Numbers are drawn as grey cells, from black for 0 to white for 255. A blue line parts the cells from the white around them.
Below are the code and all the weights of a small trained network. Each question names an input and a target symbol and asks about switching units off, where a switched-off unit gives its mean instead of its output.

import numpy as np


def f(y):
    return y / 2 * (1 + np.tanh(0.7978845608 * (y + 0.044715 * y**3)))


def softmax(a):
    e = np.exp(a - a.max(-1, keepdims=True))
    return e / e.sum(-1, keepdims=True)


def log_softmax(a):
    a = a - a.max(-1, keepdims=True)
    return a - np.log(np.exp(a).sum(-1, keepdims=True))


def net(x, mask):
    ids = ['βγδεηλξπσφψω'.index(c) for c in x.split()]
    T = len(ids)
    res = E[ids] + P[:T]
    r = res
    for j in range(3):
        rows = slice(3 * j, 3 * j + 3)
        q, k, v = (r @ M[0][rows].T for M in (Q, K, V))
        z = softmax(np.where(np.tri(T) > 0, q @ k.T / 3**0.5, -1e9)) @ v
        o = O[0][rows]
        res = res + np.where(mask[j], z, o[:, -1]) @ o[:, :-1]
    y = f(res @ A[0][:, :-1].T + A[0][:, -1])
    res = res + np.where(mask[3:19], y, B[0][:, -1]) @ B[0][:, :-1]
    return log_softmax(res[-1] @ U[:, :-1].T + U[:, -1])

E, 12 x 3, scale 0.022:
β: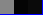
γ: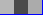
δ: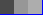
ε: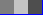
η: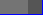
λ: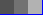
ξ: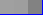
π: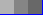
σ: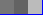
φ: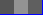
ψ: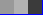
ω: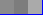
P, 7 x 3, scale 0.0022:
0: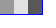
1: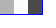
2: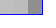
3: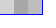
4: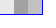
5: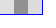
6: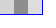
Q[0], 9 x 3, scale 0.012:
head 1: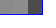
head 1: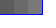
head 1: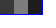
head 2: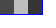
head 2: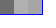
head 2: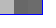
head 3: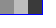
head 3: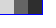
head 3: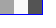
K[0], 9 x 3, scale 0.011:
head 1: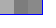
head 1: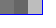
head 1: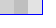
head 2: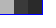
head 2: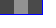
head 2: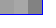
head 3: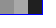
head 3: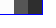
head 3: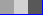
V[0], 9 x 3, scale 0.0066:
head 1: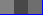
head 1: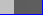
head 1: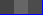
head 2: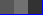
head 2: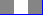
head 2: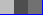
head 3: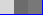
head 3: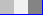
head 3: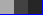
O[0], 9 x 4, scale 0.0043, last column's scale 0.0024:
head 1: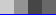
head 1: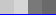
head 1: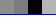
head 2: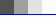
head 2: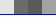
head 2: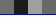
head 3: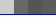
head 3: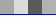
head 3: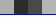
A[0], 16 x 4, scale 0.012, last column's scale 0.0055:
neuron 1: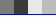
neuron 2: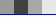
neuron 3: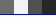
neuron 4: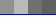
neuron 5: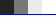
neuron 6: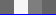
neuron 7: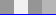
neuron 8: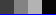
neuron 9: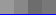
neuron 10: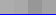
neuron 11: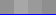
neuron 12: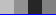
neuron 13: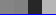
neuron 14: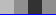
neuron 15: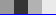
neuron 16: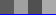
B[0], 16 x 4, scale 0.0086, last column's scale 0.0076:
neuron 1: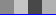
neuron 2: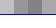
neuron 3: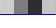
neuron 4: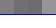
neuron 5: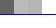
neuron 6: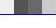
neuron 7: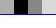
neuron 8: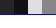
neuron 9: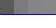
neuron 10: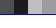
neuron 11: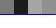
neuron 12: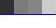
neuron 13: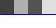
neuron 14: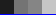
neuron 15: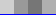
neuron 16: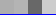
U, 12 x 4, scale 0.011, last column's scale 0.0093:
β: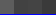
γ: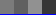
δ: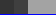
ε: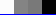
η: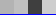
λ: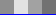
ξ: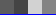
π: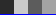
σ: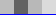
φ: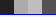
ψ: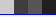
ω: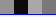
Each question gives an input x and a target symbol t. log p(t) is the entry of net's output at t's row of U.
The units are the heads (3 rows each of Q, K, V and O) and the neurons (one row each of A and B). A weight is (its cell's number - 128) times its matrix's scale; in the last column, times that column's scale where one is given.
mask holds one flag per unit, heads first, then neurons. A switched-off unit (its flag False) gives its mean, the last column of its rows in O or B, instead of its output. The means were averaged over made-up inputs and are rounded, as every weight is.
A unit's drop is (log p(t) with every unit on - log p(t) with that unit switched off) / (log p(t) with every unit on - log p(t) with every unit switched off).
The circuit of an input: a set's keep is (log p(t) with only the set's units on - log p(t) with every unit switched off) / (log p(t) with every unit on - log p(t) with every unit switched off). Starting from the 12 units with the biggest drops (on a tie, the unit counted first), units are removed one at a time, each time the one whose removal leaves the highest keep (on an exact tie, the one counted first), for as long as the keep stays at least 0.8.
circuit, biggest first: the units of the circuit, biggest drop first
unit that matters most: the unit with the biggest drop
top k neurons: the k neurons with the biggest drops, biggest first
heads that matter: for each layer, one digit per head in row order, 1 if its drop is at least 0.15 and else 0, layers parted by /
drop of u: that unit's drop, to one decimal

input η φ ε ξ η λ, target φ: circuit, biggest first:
(head 3; neuron 5)
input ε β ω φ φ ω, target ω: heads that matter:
100
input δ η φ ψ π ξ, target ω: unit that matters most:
neuron 7
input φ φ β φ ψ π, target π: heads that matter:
101
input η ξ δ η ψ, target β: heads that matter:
000
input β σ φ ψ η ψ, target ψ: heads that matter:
010
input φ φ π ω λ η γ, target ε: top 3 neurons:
(neuron 15; neuron 2; neuron 13)
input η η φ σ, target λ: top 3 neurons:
(neuron 1; neuron 5; neuron 7)
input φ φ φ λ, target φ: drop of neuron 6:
0.1
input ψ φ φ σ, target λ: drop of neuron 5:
0.2
